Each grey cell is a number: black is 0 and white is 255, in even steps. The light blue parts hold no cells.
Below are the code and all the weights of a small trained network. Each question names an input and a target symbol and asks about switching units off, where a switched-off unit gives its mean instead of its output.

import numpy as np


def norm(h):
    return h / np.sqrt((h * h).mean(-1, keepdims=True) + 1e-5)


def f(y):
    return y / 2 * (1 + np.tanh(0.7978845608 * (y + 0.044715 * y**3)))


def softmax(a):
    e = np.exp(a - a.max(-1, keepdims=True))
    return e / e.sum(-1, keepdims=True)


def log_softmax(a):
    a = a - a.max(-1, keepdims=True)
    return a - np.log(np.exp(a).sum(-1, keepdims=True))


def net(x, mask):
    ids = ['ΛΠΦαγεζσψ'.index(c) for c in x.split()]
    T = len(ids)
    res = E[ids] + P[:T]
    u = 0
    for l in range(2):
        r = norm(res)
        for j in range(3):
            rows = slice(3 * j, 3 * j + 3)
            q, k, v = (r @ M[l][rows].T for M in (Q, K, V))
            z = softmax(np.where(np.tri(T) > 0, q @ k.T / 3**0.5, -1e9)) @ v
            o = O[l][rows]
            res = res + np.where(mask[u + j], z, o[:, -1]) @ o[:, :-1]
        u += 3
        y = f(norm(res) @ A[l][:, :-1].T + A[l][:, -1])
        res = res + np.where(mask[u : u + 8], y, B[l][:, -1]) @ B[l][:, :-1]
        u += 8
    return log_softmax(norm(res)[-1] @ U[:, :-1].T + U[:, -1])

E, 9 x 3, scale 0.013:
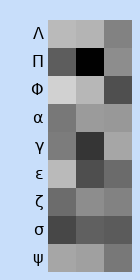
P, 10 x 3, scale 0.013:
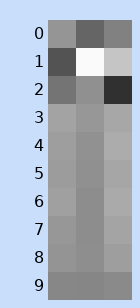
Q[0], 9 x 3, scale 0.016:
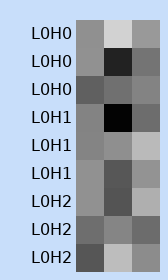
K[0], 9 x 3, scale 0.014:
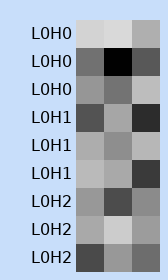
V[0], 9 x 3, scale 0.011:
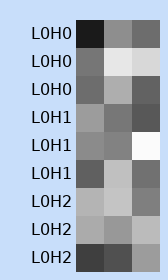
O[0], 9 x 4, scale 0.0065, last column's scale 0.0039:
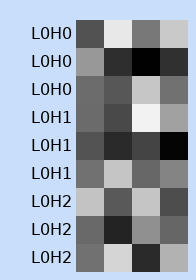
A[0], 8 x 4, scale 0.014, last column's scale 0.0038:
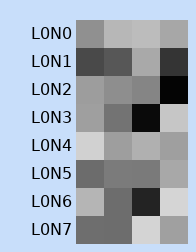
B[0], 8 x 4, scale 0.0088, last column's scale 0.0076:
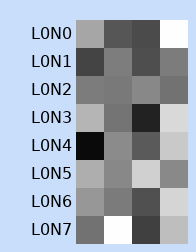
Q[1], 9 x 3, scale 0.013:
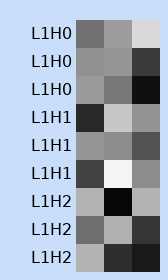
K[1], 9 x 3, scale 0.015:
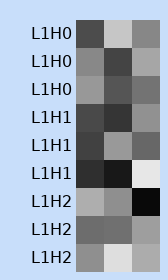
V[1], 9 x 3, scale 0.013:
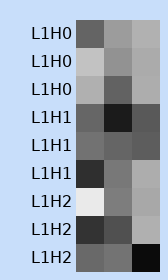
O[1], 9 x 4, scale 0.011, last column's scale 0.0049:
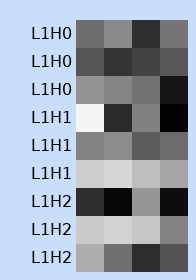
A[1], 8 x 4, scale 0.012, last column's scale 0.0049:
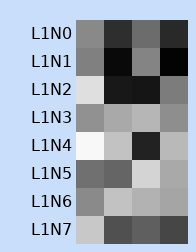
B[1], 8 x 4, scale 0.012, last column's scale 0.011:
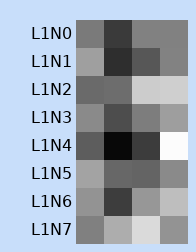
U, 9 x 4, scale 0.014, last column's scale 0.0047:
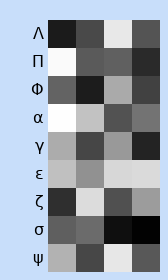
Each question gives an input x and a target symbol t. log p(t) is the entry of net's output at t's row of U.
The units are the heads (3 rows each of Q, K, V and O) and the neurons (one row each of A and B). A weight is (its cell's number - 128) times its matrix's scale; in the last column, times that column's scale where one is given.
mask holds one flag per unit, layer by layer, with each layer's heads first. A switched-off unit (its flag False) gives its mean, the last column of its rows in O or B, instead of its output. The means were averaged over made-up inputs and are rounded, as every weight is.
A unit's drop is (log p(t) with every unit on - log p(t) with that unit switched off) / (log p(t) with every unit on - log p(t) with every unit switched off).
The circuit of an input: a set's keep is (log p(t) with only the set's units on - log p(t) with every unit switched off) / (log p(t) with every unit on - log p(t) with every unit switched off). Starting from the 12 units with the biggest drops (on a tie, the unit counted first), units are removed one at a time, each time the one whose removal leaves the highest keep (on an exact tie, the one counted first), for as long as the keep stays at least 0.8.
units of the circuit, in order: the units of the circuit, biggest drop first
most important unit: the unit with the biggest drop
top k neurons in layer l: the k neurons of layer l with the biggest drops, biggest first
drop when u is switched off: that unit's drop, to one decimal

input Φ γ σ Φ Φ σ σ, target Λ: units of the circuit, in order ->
L0H2, L0H1
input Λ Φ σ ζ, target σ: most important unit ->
L0H0
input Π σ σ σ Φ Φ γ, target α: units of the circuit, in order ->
L0N3, L1H2
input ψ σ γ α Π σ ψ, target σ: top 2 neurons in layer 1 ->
L1N4, L1N6
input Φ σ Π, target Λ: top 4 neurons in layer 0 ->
L0N7, L0N3, L0N4, L0N6
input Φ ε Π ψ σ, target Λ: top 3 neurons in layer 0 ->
L0N7, L0N3, L0N4
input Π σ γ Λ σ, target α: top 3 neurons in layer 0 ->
L0N3, L0N1, L0N0
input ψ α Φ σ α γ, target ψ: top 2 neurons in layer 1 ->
L1N4, L1N5
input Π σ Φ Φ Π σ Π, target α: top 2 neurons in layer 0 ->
L0N3, L0N1
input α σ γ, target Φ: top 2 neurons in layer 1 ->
L1N2, L1N4
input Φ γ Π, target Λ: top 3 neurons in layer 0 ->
L0N7, L0N4, L0N3
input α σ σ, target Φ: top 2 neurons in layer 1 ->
L1N2, L1N4
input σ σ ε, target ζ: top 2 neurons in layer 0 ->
L0N3, L0N4
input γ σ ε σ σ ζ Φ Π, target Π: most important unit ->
L0H1
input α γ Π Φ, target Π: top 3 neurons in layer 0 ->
L0N1, L0N3, L0N6
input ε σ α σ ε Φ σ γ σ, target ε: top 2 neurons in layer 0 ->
L0N3, L0N4
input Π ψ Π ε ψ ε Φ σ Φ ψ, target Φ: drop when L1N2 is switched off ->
0.2
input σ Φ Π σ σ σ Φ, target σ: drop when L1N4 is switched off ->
0.2
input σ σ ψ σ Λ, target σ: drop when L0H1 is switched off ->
-0.1
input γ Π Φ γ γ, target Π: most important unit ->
L0H1
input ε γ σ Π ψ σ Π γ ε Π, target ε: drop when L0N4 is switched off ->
0.9
